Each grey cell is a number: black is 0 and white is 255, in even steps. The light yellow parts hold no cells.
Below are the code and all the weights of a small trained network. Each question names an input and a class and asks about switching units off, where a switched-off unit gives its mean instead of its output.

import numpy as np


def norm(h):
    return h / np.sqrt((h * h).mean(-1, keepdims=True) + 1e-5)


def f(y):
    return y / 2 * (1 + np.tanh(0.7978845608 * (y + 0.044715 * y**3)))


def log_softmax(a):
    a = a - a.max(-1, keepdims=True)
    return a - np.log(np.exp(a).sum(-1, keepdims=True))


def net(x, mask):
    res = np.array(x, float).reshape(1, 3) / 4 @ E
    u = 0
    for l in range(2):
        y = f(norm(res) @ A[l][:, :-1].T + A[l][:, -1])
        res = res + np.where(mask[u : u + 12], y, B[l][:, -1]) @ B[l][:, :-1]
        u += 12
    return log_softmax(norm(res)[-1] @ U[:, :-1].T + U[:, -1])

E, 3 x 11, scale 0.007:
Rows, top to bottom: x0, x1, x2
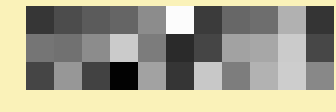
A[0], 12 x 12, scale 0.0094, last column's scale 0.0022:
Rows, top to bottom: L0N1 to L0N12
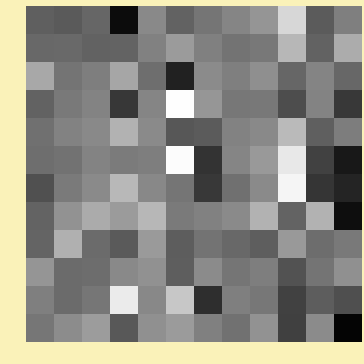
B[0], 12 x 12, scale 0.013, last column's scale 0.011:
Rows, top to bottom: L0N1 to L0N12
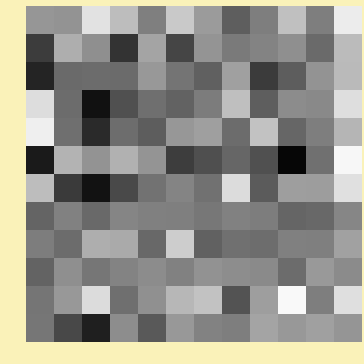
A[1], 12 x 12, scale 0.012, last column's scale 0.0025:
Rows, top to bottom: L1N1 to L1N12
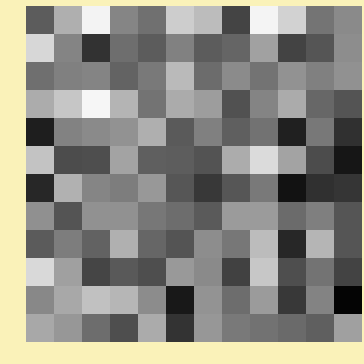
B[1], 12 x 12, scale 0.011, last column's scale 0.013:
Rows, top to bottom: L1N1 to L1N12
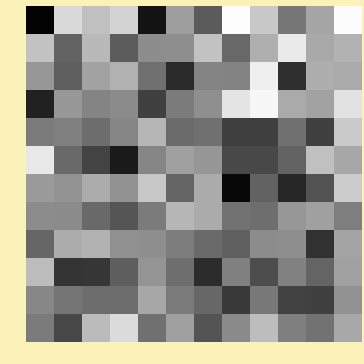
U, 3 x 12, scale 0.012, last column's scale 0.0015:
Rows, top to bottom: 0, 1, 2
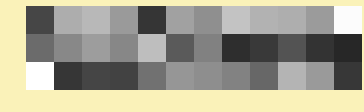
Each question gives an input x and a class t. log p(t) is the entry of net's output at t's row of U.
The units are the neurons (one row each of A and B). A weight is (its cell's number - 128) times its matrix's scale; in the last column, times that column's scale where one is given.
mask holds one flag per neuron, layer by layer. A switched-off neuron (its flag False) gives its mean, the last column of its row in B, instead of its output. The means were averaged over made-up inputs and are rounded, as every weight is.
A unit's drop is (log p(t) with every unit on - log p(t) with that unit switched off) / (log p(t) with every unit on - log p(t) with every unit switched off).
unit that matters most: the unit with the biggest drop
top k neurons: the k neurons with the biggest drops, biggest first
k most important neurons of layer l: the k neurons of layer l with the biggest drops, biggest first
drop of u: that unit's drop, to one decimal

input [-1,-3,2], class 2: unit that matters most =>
L0N11
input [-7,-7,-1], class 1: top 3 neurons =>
[L0N7; L0N4; L0N5]
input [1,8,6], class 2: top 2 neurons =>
[L0N7; L0N11]
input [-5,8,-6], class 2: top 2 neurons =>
[L0N6; L0N1]
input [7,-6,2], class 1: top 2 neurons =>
[L0N6; L0N7]
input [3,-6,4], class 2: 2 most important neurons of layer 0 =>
[L0N4; L0N11]
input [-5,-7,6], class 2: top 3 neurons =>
[L0N11; L0N6; L0N1]
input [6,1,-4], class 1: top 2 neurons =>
[L0N6; L0N1]
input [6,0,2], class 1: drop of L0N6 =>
0.9
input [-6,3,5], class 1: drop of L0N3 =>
1.3
